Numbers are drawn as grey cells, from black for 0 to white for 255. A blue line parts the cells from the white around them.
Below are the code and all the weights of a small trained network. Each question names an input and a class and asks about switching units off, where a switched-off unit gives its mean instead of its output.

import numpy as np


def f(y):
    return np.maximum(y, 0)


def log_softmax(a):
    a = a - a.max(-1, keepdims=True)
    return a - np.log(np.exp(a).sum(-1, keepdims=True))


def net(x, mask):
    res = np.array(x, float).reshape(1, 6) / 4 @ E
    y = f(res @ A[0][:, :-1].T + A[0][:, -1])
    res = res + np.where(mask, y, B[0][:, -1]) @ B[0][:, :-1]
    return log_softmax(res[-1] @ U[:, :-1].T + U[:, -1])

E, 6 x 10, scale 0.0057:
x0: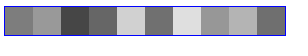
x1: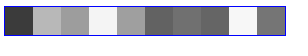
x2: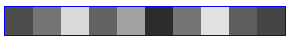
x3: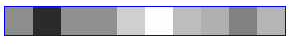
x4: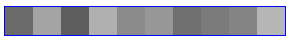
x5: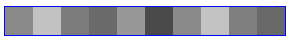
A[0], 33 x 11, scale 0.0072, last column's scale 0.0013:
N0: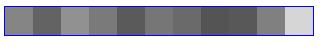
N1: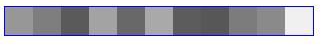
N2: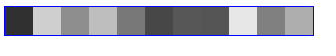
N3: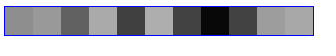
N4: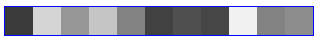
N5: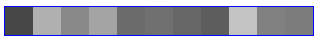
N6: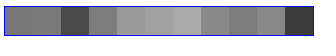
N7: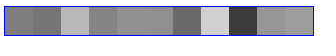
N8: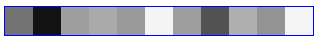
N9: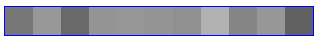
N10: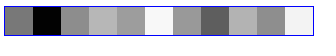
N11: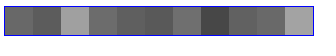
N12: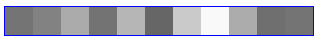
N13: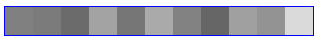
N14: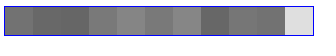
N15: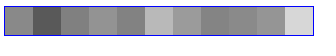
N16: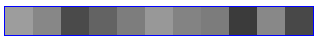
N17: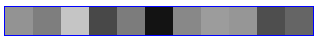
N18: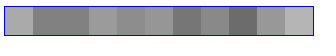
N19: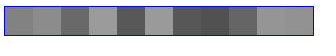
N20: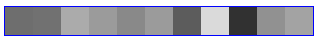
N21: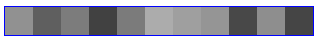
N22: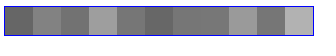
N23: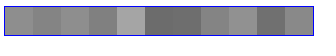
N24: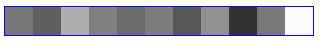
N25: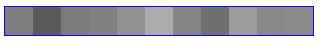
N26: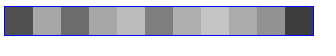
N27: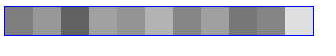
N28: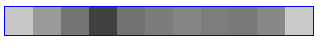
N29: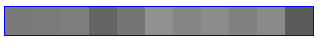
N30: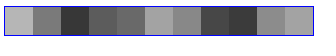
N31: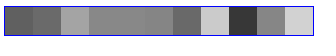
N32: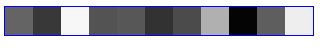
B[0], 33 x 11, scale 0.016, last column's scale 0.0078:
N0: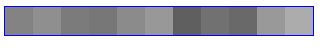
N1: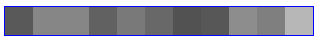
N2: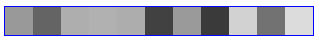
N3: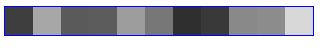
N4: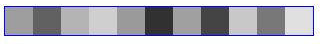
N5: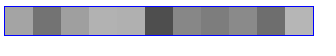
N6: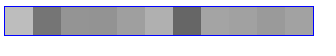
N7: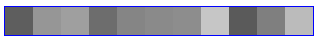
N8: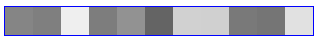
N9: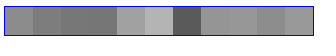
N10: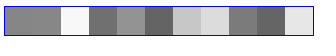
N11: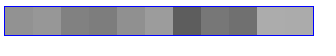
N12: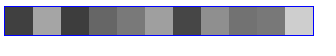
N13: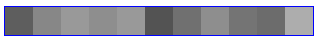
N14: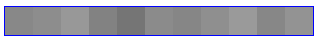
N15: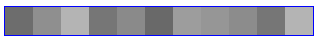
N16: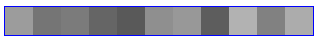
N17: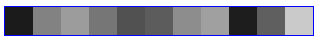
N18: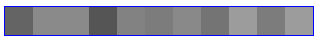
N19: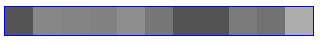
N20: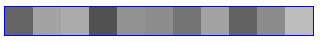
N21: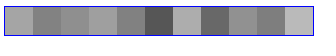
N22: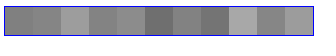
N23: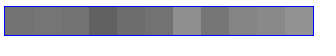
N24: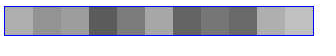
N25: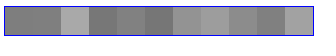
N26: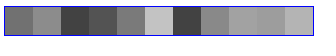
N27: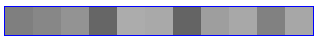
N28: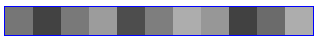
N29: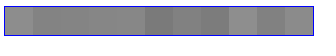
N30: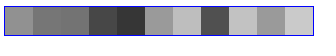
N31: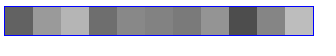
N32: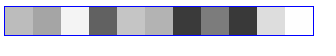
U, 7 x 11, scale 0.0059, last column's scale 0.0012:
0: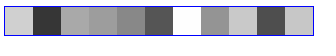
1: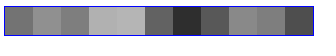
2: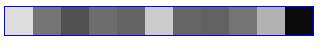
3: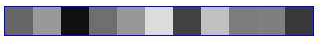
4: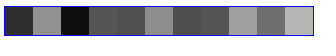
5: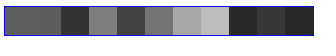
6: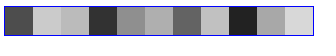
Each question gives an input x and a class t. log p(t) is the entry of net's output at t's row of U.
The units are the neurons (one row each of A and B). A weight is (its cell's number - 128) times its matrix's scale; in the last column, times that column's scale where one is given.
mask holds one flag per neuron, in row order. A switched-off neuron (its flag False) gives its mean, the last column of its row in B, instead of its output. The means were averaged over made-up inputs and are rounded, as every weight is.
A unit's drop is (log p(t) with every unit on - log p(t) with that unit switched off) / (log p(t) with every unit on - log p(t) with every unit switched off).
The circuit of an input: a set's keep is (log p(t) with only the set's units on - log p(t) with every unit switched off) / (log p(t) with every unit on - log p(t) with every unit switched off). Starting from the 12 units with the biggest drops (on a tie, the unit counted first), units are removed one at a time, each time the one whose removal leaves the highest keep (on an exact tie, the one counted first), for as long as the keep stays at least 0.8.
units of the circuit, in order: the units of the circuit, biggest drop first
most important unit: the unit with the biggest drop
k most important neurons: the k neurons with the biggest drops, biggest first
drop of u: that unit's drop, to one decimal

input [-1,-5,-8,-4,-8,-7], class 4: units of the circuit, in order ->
[N3; N32]
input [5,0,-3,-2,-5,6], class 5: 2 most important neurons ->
[N32; N3]
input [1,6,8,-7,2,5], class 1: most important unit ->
N12
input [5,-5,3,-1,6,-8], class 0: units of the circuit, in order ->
[N32; N12]
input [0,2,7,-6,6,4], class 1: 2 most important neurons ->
[N4; N2]
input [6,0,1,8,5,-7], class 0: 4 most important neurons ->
[N32; N8; N10; N3]
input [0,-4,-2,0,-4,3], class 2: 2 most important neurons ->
[N10; N8]
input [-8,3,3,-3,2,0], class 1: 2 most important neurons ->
[N4; N2]
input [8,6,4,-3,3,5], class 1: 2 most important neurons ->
[N12; N26]
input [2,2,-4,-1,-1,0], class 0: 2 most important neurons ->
[N32; N12]
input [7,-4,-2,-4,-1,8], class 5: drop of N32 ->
0.2
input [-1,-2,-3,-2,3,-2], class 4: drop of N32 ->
0.2
